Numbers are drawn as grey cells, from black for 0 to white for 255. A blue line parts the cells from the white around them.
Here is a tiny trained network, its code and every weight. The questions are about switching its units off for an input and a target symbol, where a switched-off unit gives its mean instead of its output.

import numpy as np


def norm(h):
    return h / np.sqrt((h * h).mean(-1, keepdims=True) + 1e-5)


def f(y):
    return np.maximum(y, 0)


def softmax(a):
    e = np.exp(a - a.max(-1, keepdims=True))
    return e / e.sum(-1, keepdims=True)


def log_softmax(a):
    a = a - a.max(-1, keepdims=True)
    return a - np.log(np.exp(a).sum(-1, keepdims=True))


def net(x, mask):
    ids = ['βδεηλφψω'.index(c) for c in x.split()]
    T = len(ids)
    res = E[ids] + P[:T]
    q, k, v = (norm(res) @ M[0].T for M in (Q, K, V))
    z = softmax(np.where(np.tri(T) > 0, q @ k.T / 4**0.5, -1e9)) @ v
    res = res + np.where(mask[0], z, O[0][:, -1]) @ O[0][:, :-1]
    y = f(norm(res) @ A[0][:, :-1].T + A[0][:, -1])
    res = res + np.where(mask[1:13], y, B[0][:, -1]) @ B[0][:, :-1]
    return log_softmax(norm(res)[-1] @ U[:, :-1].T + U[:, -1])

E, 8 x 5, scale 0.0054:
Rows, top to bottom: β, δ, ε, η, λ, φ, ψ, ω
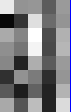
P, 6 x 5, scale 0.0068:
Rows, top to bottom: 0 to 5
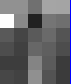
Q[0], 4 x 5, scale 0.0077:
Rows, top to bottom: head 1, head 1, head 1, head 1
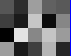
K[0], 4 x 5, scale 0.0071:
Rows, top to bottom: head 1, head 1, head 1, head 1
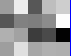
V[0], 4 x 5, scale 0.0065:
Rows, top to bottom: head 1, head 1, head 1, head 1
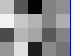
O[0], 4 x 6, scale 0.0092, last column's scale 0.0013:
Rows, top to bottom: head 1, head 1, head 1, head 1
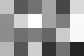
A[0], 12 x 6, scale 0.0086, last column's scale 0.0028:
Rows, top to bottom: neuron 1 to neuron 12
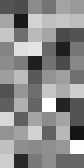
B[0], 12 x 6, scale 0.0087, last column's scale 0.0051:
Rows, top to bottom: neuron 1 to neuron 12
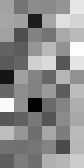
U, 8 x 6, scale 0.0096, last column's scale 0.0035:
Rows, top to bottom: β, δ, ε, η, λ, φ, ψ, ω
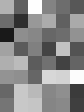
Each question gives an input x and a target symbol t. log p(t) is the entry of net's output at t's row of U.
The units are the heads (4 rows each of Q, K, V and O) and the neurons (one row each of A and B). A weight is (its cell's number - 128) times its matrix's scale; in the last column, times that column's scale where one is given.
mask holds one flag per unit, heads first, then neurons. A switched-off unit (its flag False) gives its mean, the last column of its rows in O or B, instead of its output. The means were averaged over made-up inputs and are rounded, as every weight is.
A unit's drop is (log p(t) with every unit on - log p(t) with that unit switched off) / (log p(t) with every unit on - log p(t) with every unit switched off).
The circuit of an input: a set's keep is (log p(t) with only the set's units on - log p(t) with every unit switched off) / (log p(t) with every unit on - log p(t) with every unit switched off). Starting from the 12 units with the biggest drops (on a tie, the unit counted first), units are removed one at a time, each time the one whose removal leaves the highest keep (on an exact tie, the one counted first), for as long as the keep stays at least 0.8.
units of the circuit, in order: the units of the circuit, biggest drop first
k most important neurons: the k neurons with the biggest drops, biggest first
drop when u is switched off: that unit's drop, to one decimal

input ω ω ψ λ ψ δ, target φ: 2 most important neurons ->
[neuron 8; neuron 2]
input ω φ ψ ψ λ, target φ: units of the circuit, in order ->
[neuron 2]
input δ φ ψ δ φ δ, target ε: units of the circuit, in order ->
[head 1; neuron 4; neuron 2]
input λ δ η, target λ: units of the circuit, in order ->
[head 1; neuron 8]
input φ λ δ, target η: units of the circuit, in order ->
[head 1; neuron 5]
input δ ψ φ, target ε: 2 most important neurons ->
[neuron 2; neuron 4]
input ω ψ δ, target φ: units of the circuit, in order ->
[neuron 8; head 1]
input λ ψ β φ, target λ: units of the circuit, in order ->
[head 1; neuron 8]
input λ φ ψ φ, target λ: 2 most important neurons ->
[neuron 8; neuron 4]
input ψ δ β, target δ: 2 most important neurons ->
[neuron 5; neuron 2]
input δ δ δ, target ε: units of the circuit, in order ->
[head 1; neuron 2; neuron 4]
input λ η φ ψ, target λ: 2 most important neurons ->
[neuron 8; neuron 4]
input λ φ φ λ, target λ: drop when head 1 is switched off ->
0.9
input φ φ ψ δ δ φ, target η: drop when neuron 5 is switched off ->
0.2
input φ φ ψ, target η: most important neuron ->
[neuron 4]
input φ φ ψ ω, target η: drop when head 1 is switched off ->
0.6
